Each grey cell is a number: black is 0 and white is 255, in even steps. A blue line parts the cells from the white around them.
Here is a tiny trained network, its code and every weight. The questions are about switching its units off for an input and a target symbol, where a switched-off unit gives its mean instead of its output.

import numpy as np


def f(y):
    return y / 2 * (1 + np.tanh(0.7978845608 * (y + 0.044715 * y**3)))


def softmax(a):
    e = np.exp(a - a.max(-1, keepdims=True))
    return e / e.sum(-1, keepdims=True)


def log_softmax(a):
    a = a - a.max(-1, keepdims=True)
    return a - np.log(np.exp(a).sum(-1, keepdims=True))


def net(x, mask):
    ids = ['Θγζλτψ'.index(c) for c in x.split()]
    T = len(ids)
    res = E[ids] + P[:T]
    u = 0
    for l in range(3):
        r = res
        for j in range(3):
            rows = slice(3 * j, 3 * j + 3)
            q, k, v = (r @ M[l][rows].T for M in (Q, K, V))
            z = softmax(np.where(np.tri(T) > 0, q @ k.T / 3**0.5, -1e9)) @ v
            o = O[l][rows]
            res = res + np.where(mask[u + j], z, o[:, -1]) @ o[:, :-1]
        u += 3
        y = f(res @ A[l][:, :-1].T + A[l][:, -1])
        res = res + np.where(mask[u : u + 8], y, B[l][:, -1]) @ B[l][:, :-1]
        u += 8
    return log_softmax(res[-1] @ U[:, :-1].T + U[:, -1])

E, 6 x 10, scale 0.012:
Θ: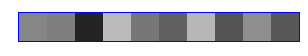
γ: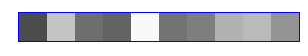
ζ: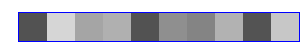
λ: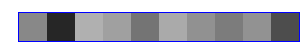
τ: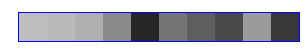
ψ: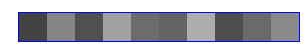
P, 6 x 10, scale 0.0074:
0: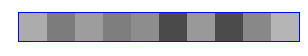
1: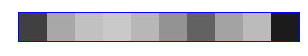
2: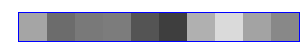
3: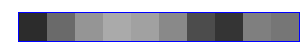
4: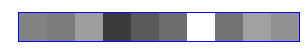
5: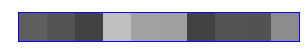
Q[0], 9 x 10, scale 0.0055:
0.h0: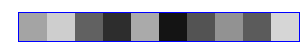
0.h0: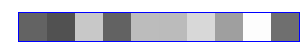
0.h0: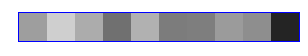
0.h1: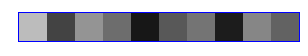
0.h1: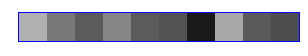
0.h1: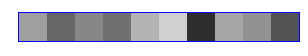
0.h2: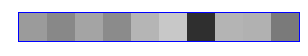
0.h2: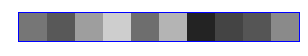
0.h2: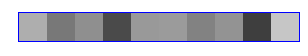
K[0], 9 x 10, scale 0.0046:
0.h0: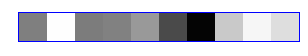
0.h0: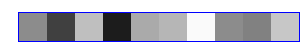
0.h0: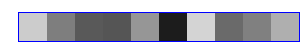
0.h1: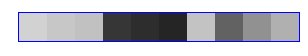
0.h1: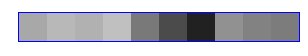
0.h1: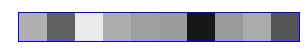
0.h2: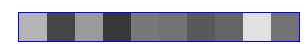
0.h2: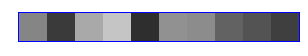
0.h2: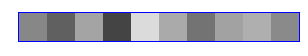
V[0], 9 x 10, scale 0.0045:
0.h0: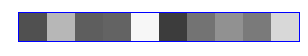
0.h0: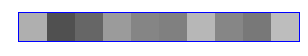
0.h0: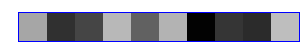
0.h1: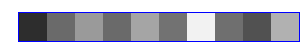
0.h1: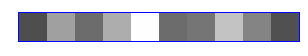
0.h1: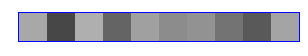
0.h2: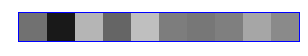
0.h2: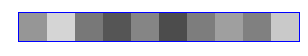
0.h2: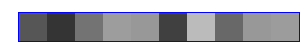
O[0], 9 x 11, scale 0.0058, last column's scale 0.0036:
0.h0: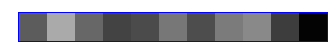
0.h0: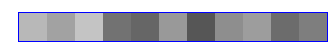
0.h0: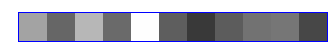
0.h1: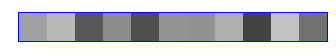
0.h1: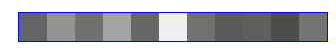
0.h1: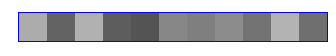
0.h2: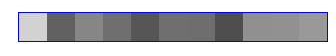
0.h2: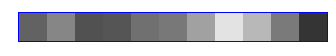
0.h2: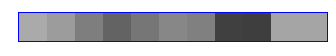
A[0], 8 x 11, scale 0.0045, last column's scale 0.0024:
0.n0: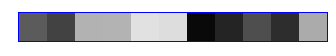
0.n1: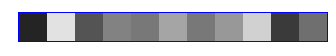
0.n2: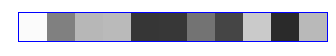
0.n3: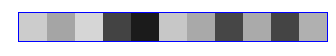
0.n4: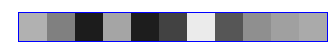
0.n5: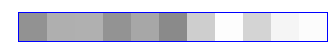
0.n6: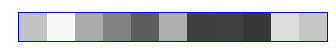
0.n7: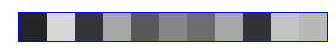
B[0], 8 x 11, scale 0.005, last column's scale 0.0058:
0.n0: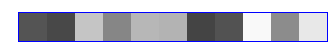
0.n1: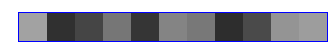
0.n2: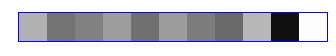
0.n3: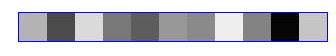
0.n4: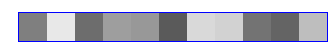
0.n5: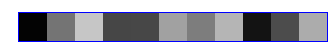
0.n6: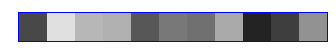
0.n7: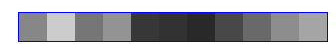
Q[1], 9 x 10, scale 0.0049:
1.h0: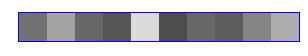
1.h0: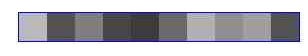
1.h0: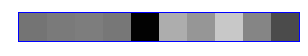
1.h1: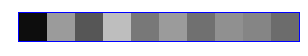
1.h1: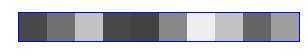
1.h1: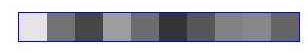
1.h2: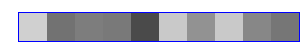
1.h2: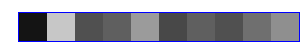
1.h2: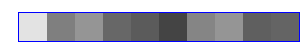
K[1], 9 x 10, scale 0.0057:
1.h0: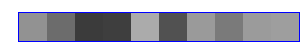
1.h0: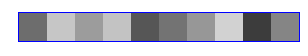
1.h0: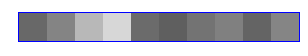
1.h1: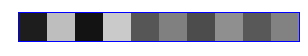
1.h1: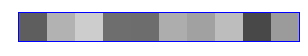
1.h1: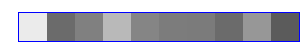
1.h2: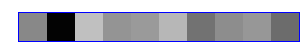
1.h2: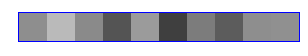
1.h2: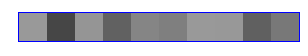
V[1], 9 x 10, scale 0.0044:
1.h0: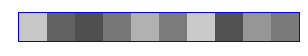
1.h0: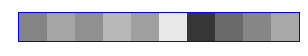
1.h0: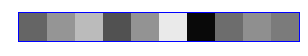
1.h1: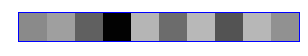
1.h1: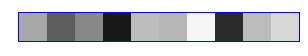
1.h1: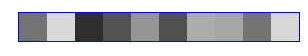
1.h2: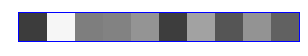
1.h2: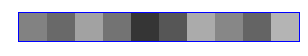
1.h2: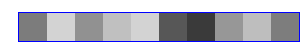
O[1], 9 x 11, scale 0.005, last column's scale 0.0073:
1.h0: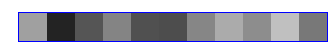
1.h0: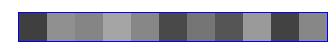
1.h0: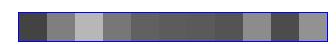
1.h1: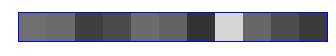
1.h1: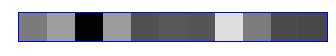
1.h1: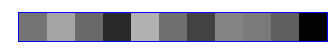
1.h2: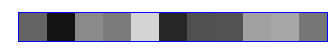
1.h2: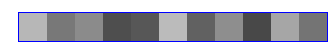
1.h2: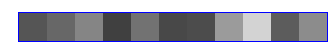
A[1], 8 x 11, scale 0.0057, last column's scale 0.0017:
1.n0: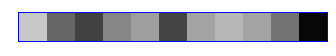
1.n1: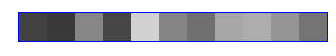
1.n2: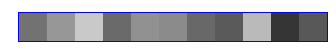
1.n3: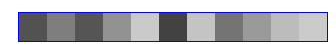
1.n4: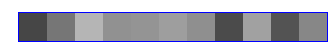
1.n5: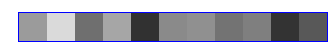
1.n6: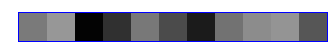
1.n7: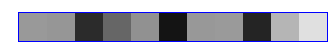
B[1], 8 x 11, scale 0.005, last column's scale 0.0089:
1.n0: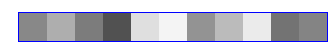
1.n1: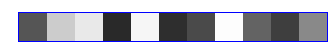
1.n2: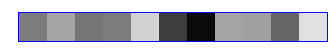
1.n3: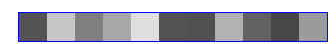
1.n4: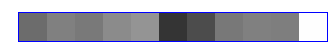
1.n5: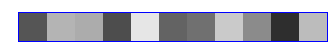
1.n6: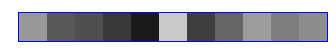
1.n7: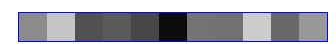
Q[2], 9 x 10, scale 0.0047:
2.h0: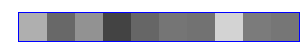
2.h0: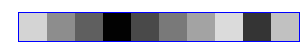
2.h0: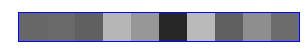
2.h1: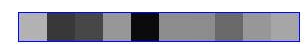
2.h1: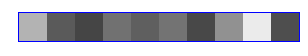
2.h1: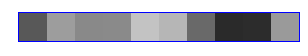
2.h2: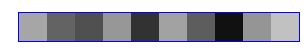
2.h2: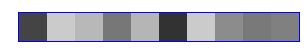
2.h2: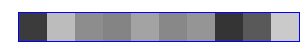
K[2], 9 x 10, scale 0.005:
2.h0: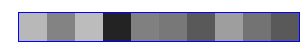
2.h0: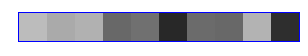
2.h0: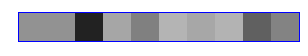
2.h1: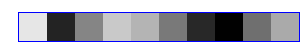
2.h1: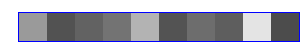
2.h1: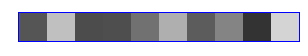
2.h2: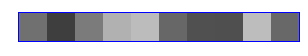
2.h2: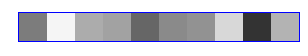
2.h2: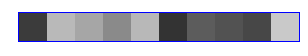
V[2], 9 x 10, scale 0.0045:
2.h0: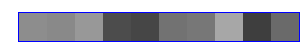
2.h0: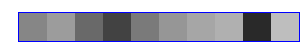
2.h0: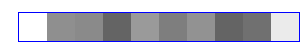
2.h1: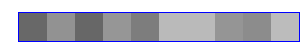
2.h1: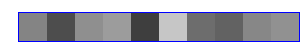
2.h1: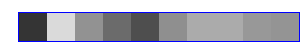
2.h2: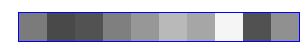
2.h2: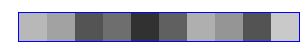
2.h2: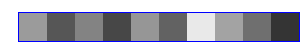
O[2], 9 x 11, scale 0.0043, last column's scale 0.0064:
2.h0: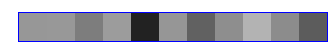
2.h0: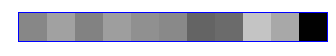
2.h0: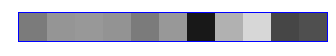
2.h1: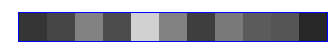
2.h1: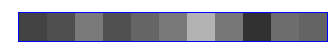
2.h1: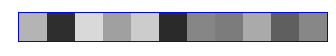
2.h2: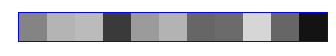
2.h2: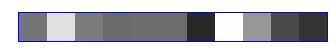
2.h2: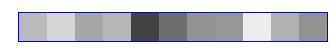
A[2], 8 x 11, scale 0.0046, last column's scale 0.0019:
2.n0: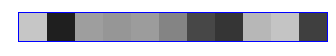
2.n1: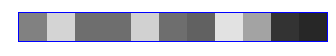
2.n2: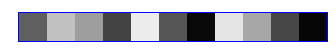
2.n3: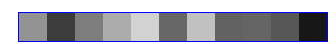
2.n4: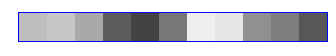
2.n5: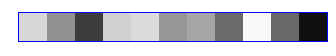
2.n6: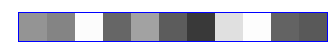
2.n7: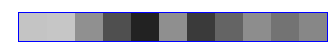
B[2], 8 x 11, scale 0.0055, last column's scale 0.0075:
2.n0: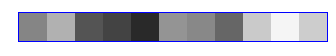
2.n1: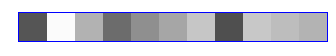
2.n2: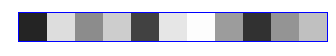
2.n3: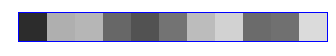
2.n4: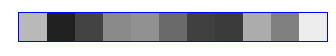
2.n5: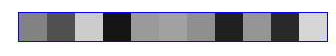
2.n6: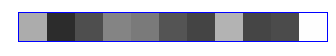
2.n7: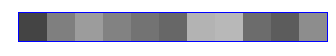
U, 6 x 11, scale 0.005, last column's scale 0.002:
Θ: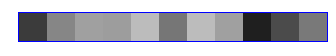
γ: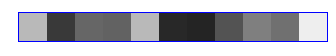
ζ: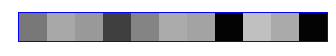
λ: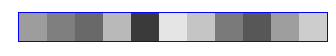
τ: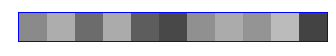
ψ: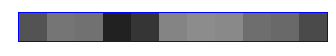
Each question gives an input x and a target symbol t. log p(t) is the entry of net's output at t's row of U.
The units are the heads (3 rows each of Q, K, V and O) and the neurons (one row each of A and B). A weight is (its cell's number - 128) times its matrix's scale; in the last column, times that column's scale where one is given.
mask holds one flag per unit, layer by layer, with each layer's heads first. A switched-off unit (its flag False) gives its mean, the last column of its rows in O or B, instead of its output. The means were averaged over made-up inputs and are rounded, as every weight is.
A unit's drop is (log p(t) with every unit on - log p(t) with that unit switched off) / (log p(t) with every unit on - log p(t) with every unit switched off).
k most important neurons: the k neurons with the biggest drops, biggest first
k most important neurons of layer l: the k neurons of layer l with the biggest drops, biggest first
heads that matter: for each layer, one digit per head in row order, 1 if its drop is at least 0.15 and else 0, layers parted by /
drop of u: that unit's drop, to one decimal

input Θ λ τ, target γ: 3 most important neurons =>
[2.n4; 2.n6; 1.n5]
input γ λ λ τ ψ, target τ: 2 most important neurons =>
[0.n4; 1.n7]
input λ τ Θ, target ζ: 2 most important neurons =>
[0.n4; 2.n5]
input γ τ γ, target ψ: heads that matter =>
101 / 010 / 000
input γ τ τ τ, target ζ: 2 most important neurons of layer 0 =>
[0.n5; 0.n2]
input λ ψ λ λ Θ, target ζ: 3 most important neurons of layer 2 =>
[2.n1; 2.n5; 2.n4]
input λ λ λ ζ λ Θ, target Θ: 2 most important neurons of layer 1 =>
[1.n3; 1.n6]
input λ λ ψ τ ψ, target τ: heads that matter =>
010 / 000 / 001
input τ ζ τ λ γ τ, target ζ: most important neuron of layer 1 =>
[1.n1]
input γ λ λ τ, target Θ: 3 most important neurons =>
[1.n5; 0.n6; 2.n2]
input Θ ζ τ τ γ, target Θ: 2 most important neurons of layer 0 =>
[0.n5; 0.n6]
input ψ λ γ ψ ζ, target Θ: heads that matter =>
010 / 100 / 010
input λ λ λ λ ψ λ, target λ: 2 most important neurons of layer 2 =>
[2.n0; 2.n5]
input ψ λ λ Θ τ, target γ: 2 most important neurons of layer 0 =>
[0.n3; 0.n2]
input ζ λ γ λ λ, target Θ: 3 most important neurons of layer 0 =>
[0.n5; 0.n7; 0.n6]
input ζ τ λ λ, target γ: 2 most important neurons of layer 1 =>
[1.n1; 1.n5]
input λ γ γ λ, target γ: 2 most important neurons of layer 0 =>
[0.n0; 0.n5]
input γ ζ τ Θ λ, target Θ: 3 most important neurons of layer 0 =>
[0.n5; 0.n7; 0.n2]
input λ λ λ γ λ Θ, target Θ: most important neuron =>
[0.n4]
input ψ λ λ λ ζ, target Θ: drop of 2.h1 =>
0.3
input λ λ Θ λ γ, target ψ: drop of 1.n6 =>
0.2
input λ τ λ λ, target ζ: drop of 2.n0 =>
0.5
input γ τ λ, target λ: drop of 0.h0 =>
0.2
